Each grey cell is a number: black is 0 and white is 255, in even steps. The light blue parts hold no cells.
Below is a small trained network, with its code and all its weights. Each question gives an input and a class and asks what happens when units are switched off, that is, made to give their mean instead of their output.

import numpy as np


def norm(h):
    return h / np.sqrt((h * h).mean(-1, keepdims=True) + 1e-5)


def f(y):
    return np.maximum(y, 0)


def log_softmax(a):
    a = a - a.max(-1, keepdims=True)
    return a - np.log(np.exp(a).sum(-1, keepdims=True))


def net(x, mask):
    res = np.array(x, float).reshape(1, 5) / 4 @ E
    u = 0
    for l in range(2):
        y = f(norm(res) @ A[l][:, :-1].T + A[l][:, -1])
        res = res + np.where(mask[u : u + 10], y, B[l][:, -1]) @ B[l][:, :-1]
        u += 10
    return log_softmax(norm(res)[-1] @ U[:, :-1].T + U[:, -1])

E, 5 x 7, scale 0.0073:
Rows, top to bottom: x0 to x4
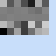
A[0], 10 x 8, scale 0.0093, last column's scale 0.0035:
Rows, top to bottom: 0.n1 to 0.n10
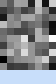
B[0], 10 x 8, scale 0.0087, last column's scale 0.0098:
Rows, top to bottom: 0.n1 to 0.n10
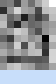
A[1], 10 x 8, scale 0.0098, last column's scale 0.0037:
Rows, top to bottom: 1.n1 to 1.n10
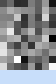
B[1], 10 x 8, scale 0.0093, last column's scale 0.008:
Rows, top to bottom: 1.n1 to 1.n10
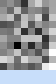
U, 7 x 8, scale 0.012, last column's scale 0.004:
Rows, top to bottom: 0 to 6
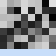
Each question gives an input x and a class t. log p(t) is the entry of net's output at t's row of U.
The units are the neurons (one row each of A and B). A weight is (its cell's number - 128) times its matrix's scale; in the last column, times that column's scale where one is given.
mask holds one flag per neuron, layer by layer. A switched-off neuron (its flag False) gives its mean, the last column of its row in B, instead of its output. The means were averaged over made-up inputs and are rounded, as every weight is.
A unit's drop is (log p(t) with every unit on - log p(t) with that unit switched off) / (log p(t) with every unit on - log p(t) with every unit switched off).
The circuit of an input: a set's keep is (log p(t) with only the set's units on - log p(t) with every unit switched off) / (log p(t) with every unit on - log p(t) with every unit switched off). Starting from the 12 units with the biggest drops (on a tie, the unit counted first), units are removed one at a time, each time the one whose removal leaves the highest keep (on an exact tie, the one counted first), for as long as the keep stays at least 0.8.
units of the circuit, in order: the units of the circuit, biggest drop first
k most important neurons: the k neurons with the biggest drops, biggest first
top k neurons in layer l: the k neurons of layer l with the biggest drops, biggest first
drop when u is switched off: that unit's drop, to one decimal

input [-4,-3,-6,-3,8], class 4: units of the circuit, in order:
[0.n9]
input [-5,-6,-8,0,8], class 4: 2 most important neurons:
[0.n9 0.n1]
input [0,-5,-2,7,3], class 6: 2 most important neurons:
[0.n2 1.n10]
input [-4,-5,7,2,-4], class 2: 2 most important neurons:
[0.n6 1.n5]
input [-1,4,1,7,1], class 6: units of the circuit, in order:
[0.n8 1.n1]
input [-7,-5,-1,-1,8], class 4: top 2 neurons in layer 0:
[0.n9 0.n1]
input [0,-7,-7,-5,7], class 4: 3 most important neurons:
[0.n9 0.n3 1.n10]
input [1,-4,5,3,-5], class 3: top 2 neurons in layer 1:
[1.n7 1.n10]
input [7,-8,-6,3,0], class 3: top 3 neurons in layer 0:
[0.n4 0.n6 0.n10]
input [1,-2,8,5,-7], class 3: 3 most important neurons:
[0.n2 1.n7 0.n4]
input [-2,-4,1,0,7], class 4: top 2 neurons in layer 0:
[0.n9 0.n1]
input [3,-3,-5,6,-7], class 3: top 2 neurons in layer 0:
[0.n2 0.n4]
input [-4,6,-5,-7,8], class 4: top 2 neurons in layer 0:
[0.n9 0.n3]
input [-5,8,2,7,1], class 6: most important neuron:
[0.n8]
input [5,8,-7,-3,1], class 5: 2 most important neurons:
[0.n2 0.n5]
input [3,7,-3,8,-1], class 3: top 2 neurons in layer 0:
[0.n2 0.n8]
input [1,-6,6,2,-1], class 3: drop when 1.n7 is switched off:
0.1
